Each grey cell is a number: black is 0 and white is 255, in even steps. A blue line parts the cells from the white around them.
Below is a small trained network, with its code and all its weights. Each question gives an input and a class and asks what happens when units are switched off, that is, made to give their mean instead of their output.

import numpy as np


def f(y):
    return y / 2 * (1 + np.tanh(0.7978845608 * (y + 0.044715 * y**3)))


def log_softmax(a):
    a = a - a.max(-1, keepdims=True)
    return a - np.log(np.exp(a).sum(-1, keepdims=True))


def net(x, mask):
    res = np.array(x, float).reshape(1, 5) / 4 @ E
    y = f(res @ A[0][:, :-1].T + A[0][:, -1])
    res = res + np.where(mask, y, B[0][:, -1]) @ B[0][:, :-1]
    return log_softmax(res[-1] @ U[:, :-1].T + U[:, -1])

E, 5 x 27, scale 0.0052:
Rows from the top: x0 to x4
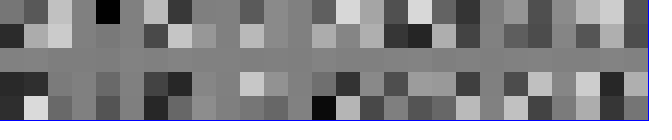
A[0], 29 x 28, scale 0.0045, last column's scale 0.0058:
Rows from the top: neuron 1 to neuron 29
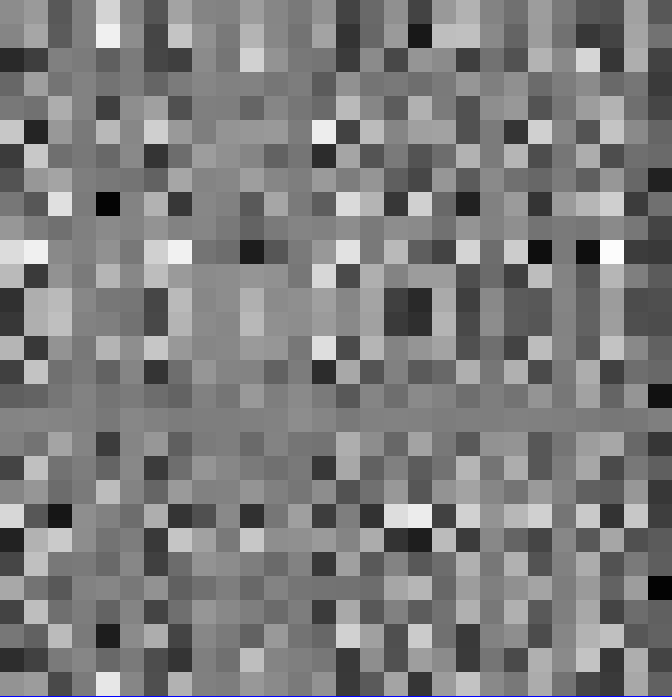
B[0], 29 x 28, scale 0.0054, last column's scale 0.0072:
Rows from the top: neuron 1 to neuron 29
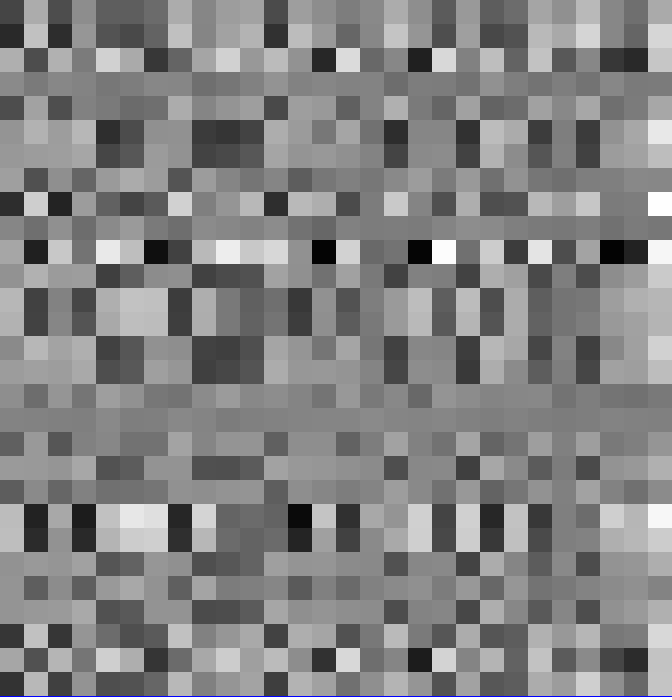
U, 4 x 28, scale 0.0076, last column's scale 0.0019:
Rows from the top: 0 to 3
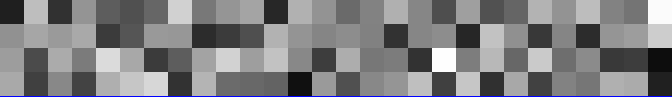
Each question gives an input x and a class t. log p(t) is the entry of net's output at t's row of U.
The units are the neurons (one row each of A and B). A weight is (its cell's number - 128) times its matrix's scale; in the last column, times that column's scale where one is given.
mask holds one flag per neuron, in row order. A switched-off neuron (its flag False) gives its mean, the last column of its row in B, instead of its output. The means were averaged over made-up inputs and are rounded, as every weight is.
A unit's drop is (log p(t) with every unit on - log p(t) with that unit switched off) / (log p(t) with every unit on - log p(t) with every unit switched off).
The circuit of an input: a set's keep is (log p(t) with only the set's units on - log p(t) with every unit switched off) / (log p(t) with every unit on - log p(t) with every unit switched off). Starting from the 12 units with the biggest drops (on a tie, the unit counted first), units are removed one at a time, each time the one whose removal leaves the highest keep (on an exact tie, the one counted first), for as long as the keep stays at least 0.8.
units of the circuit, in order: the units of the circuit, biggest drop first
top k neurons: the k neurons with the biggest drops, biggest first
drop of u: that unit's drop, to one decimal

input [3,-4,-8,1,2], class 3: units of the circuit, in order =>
[neuron 22]
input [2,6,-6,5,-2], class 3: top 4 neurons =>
[neuron 23; neuron 11; neuron 13; neuron 14]
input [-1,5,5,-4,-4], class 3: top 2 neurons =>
[neuron 23; neuron 13]
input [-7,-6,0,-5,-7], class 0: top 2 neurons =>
[neuron 2; neuron 29]
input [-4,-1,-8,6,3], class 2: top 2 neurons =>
[neuron 3; neuron 28]
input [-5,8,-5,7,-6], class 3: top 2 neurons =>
[neuron 23; neuron 13]
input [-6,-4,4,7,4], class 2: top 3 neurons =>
[neuron 3; neuron 28; neuron 9]
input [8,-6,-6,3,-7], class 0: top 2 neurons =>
[neuron 9; neuron 27]
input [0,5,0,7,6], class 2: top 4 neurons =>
[neuron 3; neuron 28; neuron 6; neuron 15]
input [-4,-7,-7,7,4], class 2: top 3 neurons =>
[neuron 3; neuron 28; neuron 23]
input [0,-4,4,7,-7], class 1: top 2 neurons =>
[neuron 6; neuron 11]
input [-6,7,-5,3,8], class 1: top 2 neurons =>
[neuron 7; neuron 16]
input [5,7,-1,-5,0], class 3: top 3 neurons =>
[neuron 23; neuron 13; neuron 14]
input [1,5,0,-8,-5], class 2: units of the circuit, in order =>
[neuron 11]
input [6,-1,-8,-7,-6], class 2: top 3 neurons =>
[neuron 11; neuron 2; neuron 29]
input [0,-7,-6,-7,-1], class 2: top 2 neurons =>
[neuron 11; neuron 23]
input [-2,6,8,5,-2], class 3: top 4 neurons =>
[neuron 23; neuron 11; neuron 13; neuron 14]
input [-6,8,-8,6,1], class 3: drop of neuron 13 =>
0.2
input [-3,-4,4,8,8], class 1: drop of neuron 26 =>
0.3
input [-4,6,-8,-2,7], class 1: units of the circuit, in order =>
[neuron 7]
